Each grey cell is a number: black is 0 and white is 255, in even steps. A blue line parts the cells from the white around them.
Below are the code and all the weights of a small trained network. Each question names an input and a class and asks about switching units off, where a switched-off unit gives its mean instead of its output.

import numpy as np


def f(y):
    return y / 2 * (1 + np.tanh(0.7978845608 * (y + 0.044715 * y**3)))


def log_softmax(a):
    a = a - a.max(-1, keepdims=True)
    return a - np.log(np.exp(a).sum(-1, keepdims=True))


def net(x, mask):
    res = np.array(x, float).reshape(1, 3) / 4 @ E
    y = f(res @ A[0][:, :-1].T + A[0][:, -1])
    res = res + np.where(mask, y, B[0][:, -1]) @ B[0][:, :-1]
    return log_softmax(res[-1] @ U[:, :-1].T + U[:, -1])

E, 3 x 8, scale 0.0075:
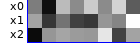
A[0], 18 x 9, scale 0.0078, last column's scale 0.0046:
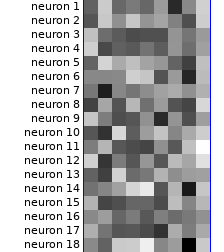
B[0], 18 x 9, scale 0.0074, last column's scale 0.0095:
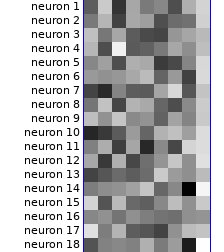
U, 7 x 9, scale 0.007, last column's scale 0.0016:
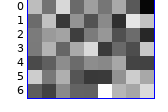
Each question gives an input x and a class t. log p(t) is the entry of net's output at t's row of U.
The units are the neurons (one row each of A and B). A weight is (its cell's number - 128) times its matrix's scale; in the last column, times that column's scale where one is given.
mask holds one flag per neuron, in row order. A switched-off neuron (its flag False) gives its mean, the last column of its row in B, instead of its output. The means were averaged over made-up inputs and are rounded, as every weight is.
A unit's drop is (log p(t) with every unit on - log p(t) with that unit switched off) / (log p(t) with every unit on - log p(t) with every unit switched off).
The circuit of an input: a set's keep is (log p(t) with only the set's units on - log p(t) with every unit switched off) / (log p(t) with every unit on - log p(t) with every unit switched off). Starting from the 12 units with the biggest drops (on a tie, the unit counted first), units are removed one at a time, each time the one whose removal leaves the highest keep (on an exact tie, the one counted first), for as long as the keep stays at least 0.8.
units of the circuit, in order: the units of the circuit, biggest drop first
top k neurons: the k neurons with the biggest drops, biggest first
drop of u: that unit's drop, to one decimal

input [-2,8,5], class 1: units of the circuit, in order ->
[neuron 11]
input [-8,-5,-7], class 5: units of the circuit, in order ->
[neuron 17; neuron 18]
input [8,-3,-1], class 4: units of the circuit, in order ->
[neuron 18; neuron 7; neuron 10]
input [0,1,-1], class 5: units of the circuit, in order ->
[neuron 18; neuron 14]
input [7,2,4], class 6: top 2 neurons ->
[neuron 10; neuron 13]
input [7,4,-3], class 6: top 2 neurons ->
[neuron 7; neuron 10]
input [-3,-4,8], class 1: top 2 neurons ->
[neuron 1; neuron 14]
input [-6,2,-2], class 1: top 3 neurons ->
[neuron 11; neuron 1; neuron 12]
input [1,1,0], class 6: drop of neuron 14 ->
0.2
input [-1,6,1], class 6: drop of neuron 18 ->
-0.1
